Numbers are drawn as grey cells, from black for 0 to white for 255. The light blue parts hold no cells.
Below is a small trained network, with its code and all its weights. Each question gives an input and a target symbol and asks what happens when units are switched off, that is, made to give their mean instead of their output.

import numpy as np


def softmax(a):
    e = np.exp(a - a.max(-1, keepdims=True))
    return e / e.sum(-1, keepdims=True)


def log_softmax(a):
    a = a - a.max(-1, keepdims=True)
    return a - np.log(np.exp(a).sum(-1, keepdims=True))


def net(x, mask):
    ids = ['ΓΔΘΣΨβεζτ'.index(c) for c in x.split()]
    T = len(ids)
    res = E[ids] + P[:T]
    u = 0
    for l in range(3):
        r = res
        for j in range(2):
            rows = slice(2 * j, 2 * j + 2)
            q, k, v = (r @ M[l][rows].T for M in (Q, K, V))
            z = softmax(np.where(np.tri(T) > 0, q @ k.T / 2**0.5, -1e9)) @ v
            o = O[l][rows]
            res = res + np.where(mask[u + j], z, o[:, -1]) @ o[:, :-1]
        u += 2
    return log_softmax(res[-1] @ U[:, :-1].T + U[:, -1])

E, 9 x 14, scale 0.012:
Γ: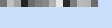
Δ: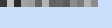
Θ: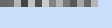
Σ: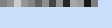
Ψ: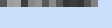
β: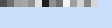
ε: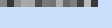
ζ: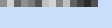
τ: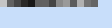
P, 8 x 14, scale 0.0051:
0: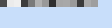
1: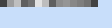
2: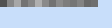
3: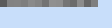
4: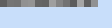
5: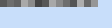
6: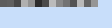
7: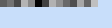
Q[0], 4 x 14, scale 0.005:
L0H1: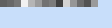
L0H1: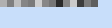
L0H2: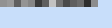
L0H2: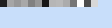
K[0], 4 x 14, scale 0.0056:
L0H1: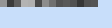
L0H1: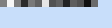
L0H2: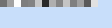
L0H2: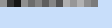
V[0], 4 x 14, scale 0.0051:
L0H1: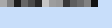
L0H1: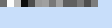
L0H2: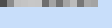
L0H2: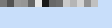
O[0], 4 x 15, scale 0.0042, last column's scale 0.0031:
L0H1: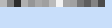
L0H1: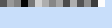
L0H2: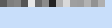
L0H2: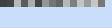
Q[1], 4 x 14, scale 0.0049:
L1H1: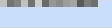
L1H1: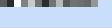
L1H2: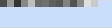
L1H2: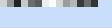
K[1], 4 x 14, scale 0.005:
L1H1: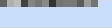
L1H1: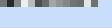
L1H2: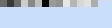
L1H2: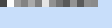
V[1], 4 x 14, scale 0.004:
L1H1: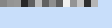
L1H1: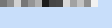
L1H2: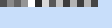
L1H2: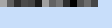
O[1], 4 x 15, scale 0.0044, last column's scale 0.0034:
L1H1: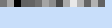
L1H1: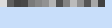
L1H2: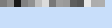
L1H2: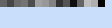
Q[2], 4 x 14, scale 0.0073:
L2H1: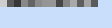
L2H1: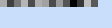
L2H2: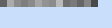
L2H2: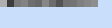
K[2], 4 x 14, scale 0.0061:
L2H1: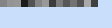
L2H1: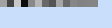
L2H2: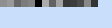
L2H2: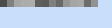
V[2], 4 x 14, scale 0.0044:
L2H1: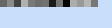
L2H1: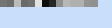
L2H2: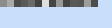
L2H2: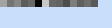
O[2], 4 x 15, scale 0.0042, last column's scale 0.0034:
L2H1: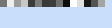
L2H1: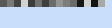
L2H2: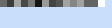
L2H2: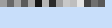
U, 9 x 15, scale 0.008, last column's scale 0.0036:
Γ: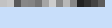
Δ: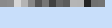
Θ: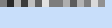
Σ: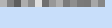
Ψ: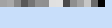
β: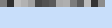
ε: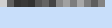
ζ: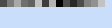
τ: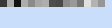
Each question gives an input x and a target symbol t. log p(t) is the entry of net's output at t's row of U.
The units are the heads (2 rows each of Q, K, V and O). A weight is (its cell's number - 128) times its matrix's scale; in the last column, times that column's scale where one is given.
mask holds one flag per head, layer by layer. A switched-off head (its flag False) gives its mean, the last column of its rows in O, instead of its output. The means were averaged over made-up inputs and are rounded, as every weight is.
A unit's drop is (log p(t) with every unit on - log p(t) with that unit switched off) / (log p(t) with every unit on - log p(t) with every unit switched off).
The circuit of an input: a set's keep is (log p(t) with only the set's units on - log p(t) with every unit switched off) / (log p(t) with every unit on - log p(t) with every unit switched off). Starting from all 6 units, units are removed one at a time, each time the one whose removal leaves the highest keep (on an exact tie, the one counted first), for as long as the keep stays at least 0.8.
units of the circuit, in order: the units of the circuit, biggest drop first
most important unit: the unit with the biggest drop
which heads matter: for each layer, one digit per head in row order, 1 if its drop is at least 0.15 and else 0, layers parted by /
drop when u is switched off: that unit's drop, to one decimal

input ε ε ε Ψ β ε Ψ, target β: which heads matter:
01 / 01 / 10
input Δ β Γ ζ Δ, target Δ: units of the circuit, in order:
L1H2
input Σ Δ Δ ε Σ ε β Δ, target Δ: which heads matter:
00 / 01 / 00
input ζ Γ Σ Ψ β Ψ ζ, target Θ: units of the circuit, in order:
L0H2; L2H1
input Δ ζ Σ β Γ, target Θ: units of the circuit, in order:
L1H1; L0H2; L0H1
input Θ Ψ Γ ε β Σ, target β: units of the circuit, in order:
L2H1; L0H2
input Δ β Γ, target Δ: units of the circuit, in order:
L1H2; L0H1
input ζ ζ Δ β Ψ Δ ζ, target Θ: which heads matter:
01 / 00 / 00
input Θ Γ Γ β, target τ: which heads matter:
11 / 10 / 11
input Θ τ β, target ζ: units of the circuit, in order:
L0H2; L1H2; L2H2
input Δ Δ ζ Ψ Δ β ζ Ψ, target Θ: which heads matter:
01 / 01 / 10
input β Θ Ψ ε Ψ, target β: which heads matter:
01 / 11 / 10
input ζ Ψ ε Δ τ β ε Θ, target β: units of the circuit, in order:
L2H1; L1H2; L0H1
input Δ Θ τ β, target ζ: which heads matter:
01 / 01 / 01
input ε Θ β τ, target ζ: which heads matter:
10 / 00 / 01
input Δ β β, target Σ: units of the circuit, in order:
L2H2; L1H1
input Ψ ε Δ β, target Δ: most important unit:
L1H2
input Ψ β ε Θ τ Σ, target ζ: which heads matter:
11 / 01 / 01
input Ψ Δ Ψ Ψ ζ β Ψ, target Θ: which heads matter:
01 / 11 / 10
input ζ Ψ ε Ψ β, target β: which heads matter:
10 / 01 / 10
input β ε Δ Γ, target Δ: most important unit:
L0H1
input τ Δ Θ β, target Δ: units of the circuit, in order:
L1H2; L2H1; L1H1
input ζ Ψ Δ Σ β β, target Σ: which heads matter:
01 / 11 / 01
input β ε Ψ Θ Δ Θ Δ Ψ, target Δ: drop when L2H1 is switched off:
0.1
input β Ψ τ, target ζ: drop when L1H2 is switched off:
0.2
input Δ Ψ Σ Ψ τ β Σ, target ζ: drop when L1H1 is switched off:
0.1
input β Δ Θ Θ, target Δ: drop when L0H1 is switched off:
0.4
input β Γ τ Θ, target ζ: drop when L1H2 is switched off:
0.1
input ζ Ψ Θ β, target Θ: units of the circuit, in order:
L0H2
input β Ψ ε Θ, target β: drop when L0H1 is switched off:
0.1
